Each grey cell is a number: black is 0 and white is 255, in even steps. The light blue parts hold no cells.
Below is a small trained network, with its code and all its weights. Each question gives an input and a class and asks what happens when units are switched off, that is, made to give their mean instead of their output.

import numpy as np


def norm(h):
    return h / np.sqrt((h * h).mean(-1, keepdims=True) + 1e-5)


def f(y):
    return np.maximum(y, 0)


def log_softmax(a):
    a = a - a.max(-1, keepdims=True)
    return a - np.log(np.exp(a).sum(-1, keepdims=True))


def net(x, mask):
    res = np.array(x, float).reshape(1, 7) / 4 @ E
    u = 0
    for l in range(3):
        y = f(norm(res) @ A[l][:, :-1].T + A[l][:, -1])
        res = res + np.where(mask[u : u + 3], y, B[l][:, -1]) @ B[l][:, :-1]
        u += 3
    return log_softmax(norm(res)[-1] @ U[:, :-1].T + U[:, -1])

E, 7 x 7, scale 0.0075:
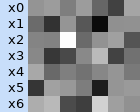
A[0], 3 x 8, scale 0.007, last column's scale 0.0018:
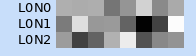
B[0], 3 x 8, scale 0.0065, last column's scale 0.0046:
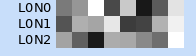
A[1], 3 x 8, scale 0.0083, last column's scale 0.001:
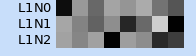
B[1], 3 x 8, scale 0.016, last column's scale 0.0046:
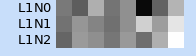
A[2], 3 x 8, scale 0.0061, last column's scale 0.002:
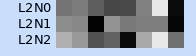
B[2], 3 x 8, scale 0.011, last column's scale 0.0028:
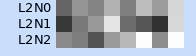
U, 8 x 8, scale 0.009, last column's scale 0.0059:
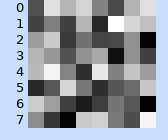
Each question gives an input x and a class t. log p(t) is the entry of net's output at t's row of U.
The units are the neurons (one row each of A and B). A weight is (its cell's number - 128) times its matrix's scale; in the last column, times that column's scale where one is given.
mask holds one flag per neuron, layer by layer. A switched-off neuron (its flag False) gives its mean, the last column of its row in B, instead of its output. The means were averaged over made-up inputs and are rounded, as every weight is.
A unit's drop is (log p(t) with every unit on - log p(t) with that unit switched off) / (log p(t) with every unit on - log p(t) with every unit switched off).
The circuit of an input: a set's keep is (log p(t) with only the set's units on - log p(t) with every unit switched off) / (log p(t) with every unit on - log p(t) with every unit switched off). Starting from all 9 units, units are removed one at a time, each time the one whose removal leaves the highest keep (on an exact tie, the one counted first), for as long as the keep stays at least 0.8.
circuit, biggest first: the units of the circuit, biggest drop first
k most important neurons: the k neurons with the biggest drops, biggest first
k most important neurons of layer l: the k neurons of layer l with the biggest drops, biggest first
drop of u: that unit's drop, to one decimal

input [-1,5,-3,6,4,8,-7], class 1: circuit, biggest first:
[L1N1; L2N2]
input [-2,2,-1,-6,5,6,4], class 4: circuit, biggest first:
[L0N0; L0N1]
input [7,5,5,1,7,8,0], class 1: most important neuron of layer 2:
[L2N2]
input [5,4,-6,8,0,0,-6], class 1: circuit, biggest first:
[L1N1; L0N0]
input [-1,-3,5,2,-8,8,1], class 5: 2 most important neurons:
[L1N0; L1N2]
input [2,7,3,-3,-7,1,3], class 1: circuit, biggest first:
[L2N2; L1N0]
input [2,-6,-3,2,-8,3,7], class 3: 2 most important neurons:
[L1N0; L1N1]
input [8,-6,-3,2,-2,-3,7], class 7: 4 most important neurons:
[L0N2; L1N2; L2N1; L0N0]
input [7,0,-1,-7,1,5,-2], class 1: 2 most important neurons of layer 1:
[L1N1; L1N2]
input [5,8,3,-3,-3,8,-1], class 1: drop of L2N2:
0.2
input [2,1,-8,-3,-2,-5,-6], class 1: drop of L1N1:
0.4
